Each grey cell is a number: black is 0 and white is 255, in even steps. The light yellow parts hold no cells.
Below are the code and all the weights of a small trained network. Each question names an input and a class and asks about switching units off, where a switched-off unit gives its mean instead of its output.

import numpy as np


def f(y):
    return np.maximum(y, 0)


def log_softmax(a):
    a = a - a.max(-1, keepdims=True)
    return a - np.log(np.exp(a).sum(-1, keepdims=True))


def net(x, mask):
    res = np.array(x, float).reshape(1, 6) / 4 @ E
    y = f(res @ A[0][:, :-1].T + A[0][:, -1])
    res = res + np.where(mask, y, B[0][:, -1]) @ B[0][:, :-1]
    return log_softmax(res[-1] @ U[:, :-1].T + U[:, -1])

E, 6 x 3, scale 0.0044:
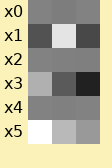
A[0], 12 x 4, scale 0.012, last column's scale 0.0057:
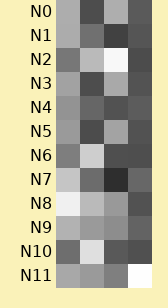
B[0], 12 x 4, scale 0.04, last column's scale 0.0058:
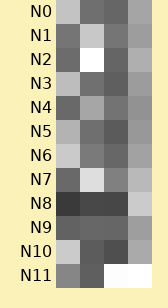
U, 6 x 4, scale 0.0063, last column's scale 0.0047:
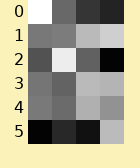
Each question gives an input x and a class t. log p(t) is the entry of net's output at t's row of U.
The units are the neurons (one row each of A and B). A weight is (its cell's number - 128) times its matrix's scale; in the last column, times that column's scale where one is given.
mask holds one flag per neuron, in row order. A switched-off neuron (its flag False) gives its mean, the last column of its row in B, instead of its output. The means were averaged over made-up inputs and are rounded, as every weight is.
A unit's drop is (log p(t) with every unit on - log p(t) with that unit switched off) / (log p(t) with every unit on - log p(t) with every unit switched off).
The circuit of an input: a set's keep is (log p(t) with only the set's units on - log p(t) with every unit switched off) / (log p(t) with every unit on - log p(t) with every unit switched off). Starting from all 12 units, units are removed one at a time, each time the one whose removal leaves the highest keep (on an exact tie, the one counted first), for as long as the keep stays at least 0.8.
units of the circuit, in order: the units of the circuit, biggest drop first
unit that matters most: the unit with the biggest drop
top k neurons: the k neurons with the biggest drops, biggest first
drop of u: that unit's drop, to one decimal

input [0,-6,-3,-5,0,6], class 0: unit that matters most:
N0
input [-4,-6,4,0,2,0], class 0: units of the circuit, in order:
(N0; N3)
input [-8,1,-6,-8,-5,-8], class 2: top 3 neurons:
(N11; N2; N8)
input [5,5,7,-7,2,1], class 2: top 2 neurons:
(N2; N0)
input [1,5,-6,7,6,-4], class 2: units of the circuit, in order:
(N7; N1)
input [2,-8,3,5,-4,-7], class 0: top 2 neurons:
(N11; N8)
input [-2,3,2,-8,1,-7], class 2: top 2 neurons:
(N11; N2)
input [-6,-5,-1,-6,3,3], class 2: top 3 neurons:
(N2; N10; N6)
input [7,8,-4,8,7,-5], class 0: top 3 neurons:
(N10; N6; N2)
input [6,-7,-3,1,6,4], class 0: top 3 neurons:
(N0; N3; N5)
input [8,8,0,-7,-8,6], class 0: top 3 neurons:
(N10; N6; N7)
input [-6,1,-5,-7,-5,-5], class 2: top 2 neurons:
(N11; N2)
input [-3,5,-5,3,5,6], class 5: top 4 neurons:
(N8; N9; N0; N2)
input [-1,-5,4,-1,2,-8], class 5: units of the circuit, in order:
(N11)
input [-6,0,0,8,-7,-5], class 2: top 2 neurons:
(N7; N11)
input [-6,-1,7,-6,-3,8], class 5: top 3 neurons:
(N8; N9; N7)
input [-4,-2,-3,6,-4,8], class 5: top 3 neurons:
(N8; N9; N2)
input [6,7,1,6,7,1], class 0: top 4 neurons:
(N10; N6; N2; N8)
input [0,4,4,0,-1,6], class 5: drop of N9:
0.3
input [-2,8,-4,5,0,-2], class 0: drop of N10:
0.5
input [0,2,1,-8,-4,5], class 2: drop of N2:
2.3
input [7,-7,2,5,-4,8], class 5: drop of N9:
0.3
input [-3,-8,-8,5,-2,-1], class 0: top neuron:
(N0)
